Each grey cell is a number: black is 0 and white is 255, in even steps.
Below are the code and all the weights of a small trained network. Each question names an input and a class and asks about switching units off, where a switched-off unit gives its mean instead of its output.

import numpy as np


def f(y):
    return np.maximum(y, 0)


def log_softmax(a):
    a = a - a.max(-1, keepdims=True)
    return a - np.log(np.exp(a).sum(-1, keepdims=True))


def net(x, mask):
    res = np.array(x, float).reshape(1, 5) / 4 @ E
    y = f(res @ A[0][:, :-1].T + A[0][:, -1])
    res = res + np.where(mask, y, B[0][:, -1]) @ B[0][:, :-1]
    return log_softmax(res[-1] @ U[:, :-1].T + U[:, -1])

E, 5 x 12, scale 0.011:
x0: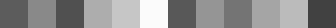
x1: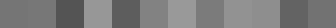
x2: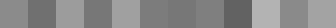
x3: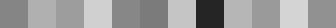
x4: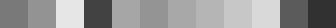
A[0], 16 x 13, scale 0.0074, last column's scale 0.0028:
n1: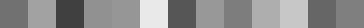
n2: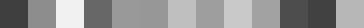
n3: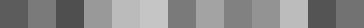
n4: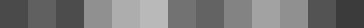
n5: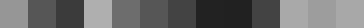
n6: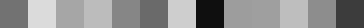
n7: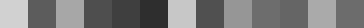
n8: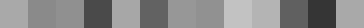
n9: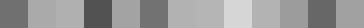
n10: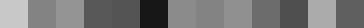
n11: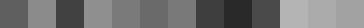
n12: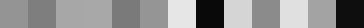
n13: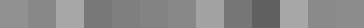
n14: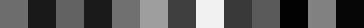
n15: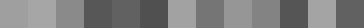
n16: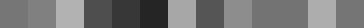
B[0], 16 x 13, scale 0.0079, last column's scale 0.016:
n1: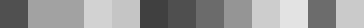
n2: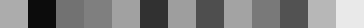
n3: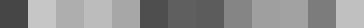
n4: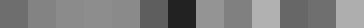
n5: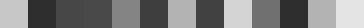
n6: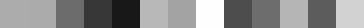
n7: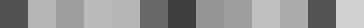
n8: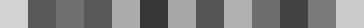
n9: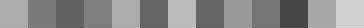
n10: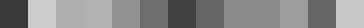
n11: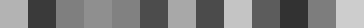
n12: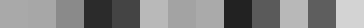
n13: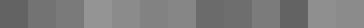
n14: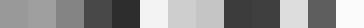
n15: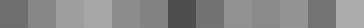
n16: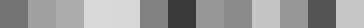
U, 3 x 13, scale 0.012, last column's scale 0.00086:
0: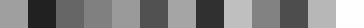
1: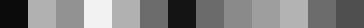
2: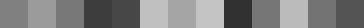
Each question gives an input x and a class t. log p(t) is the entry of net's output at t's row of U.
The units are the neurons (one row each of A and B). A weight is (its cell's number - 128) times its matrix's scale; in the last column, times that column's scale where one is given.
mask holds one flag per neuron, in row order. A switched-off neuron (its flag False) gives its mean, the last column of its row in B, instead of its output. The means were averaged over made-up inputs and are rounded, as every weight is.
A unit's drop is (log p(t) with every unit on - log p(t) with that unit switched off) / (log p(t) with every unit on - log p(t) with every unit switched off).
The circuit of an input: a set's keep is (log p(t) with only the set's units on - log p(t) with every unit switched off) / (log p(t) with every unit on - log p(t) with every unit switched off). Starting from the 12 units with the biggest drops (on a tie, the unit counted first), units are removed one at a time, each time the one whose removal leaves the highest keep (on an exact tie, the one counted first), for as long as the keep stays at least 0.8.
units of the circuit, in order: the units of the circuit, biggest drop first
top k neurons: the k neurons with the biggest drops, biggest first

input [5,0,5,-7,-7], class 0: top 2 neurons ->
n5, n11
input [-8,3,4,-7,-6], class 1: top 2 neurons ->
n10, n7
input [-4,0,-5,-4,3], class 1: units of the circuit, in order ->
n5, n10
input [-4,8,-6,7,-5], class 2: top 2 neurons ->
n6, n12
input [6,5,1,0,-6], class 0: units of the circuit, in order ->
n5
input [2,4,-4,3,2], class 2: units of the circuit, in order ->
n5, n7
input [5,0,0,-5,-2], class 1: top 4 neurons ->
n1, n6, n12, n3
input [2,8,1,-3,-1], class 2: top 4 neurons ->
n7, n16, n10, n2
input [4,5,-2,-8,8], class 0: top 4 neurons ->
n2, n8, n6, n12
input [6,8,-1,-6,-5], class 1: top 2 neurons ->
n1, n6
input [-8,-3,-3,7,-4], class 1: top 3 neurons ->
n7, n16, n14
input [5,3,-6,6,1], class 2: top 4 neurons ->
n6, n12, n7, n16
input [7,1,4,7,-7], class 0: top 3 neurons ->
n5, n11, n14
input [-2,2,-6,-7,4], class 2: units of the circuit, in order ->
n14
